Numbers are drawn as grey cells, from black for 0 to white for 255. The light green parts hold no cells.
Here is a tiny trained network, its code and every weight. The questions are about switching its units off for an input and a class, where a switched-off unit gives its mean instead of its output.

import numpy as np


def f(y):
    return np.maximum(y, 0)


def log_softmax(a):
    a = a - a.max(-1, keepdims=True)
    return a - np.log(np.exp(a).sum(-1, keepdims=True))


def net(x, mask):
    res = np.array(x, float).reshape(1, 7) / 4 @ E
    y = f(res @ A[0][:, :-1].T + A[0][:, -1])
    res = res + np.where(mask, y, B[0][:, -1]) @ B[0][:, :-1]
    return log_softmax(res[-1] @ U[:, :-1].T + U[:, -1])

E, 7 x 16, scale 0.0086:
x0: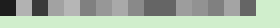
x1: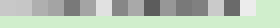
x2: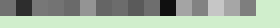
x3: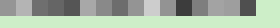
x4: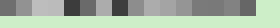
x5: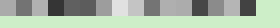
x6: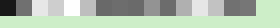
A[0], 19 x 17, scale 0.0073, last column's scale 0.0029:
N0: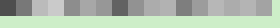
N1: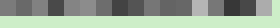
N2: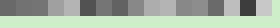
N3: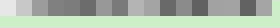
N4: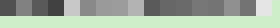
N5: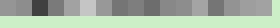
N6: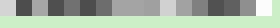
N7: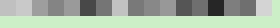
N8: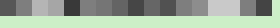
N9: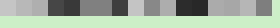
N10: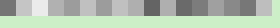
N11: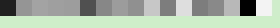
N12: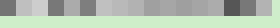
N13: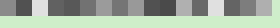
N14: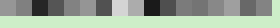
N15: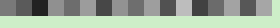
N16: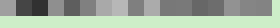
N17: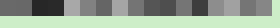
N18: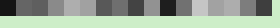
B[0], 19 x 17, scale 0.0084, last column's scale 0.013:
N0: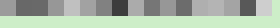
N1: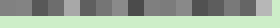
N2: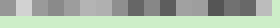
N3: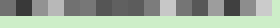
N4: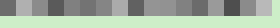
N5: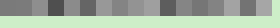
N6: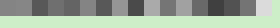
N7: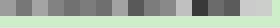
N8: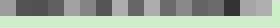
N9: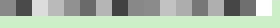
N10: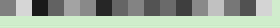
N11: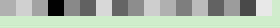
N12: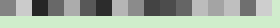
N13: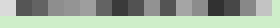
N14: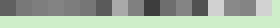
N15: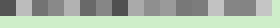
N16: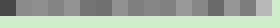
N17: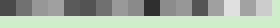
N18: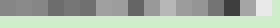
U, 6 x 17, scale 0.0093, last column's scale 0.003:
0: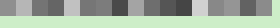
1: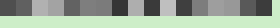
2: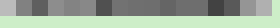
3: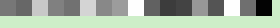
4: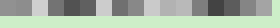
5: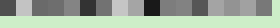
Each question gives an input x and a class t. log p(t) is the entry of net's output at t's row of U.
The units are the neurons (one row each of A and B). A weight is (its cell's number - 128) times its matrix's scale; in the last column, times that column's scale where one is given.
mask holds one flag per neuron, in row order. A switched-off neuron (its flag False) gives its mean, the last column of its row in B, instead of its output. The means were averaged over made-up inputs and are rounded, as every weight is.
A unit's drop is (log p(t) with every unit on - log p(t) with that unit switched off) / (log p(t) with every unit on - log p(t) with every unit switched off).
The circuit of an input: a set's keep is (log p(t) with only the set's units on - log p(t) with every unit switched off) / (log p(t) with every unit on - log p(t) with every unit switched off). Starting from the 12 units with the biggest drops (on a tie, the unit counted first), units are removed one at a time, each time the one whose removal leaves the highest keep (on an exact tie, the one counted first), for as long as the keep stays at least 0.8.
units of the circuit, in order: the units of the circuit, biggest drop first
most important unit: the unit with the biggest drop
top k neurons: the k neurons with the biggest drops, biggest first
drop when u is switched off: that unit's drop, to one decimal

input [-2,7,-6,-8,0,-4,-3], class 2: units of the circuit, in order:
(N17, N11)
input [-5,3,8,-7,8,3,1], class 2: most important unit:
N13
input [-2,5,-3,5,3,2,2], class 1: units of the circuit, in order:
(N3, N11)
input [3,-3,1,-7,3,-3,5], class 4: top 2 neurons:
(N18, N10)
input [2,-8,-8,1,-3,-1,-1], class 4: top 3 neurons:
(N12, N10, N11)
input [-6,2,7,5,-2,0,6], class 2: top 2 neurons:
(N13, N8)
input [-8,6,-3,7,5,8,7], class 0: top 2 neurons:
(N12, N10)
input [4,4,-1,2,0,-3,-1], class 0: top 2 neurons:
(N17, N14)
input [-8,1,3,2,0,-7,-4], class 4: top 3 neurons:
(N9, N10, N12)
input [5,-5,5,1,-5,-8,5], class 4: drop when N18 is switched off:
1.0
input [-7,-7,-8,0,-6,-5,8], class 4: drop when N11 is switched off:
-0.1
